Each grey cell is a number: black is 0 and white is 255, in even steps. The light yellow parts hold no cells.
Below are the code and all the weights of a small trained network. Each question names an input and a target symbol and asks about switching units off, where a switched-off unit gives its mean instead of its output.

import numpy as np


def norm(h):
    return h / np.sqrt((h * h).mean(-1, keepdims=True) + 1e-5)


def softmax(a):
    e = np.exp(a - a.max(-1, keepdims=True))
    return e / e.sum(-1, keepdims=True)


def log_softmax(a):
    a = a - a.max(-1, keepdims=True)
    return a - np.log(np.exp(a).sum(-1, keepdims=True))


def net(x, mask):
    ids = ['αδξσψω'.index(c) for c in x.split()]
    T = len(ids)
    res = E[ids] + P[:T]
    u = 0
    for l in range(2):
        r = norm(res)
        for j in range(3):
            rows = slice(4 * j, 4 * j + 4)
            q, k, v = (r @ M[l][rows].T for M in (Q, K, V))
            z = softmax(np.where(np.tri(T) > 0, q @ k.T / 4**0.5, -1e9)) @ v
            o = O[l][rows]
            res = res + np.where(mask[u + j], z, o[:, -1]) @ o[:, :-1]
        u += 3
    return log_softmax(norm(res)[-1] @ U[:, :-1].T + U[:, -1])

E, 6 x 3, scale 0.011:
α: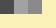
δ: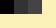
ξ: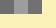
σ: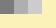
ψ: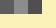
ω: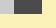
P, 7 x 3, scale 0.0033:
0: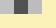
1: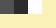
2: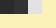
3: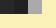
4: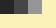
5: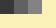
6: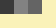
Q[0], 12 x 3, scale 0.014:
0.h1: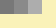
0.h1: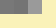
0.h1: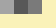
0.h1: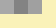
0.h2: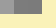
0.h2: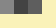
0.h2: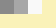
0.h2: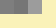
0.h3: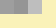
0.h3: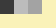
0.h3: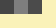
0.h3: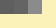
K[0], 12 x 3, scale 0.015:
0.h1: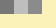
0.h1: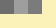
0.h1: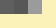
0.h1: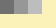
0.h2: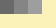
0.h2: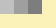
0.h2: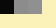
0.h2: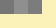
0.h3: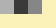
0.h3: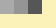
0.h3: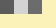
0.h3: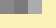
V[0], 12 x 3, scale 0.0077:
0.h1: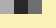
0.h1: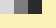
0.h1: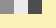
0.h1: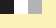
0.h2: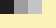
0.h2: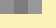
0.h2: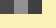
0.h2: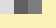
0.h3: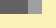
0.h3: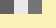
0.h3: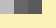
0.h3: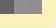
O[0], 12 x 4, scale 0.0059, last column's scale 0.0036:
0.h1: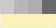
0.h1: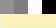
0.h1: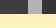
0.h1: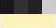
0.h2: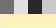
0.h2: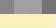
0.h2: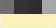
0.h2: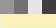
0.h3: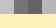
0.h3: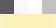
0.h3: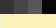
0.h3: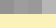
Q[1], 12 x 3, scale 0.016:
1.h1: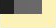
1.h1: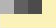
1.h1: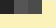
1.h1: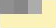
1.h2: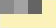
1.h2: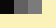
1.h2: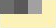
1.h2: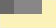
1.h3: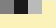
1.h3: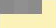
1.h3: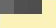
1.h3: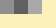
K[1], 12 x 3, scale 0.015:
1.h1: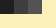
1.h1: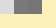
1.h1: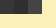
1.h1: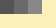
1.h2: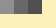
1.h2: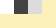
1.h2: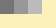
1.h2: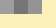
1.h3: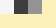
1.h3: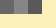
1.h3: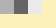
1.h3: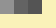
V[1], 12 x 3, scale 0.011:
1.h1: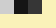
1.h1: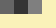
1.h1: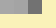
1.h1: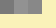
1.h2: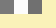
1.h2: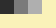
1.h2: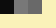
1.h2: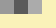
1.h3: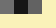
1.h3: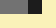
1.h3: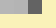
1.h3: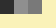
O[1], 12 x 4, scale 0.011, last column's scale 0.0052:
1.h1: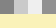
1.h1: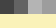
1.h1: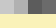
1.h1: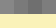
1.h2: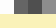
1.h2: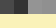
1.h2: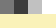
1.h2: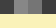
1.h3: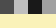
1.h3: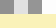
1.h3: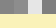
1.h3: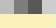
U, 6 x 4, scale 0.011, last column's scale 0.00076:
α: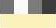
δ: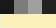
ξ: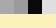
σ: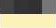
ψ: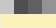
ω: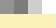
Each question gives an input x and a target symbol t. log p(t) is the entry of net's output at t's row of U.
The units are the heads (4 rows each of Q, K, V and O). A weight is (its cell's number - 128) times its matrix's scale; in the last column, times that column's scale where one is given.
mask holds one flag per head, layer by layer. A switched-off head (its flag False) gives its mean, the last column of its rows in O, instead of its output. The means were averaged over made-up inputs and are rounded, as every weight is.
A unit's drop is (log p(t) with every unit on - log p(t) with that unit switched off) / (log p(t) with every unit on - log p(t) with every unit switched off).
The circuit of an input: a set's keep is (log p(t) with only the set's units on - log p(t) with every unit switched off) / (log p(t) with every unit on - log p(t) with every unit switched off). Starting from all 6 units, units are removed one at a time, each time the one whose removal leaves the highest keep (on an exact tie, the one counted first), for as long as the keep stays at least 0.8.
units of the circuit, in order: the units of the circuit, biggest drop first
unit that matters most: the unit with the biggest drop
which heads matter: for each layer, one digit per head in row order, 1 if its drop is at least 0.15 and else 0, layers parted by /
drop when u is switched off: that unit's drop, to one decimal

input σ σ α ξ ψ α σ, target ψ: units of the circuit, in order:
1.h2
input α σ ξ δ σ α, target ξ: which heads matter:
110 / 010
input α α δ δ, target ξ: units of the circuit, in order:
0.h1, 1.h3
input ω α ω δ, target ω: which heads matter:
110 / 000
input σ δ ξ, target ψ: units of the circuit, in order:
0.h2, 1.h3, 0.h1
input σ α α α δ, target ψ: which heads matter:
010 / 011
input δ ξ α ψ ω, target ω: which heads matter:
010 / 100
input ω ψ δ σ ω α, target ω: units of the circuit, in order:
0.h2, 0.h1, 1.h3, 0.h3
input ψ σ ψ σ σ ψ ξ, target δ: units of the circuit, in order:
0.h1, 0.h2, 1.h2
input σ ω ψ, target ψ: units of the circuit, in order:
0.h1, 1.h2
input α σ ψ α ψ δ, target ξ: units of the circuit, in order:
0.h2, 0.h1, 1.h3, 1.h2
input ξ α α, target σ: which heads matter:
100 / 000
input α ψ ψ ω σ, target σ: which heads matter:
111 / 000
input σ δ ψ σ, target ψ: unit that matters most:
0.h2
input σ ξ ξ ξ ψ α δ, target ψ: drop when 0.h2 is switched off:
0.9
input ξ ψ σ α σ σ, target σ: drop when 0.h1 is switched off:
0.5
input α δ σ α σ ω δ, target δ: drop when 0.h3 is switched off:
0.0
